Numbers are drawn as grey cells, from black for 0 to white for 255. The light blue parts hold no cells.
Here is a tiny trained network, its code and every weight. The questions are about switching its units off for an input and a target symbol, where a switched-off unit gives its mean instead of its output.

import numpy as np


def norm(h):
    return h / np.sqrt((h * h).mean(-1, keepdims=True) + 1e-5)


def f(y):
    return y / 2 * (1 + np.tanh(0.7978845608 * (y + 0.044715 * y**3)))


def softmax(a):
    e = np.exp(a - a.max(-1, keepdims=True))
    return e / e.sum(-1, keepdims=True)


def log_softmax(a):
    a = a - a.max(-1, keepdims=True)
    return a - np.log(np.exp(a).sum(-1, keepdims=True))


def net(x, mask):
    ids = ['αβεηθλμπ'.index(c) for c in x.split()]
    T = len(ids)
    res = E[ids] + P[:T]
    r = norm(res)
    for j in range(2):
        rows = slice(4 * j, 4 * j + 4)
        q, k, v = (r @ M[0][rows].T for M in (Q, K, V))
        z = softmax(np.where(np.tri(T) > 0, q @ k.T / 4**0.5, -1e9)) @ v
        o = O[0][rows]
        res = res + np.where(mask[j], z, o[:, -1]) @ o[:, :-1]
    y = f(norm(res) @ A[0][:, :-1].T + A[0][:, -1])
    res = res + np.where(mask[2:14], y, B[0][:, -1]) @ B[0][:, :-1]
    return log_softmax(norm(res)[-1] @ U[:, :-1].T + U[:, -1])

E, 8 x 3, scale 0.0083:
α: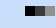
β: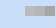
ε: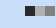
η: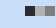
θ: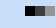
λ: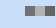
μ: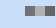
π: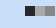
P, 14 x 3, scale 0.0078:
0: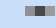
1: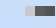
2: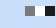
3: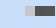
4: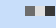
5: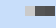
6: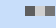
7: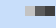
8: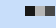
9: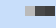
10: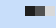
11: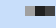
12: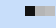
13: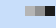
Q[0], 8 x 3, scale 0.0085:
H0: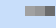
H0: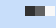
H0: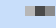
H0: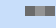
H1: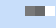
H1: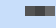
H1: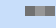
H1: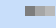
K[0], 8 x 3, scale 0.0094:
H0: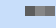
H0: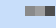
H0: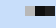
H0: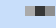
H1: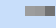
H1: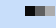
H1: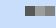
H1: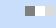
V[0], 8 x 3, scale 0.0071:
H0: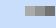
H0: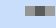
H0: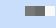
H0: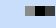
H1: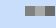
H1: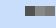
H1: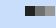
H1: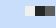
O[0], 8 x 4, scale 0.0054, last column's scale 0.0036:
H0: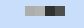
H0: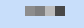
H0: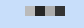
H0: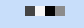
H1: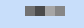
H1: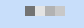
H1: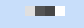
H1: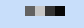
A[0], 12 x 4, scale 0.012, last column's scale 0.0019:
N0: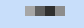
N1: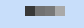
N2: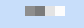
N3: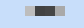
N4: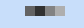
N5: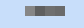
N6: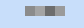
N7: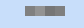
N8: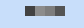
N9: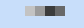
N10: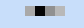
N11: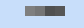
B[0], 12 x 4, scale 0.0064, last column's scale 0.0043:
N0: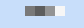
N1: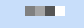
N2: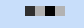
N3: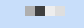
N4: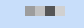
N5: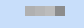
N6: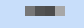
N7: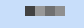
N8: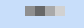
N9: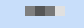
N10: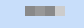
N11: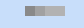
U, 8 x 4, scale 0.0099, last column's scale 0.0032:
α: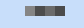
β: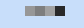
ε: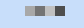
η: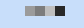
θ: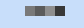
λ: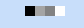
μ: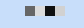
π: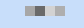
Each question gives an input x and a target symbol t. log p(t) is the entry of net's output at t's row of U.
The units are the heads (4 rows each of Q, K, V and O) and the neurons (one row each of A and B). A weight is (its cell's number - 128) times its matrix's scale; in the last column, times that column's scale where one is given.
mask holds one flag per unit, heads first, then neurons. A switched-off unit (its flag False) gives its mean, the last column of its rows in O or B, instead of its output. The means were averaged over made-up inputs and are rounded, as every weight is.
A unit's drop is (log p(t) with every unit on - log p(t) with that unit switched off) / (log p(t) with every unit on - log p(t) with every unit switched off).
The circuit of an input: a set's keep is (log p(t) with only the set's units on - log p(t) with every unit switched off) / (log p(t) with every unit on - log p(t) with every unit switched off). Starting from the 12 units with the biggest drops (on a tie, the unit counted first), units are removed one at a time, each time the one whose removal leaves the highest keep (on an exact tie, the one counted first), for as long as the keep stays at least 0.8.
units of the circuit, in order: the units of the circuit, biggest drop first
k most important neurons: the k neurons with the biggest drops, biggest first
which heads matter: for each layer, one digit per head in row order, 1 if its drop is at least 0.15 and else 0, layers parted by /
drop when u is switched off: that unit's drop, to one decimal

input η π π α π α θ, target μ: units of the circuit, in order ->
(N3 N1 N0)
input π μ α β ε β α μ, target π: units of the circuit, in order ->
(N3)
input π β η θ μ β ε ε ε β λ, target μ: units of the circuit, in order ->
(N2 N3)
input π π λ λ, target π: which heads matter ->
00
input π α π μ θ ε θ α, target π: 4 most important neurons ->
(N3 N2 N5 N11)
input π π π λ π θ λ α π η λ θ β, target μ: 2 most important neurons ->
(N2 N3)
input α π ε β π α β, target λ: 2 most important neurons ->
(N4 N1)
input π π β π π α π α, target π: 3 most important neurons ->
(N3 N2 N5)
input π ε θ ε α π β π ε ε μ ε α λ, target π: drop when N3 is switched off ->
0.1
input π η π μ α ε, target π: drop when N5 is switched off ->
0.0
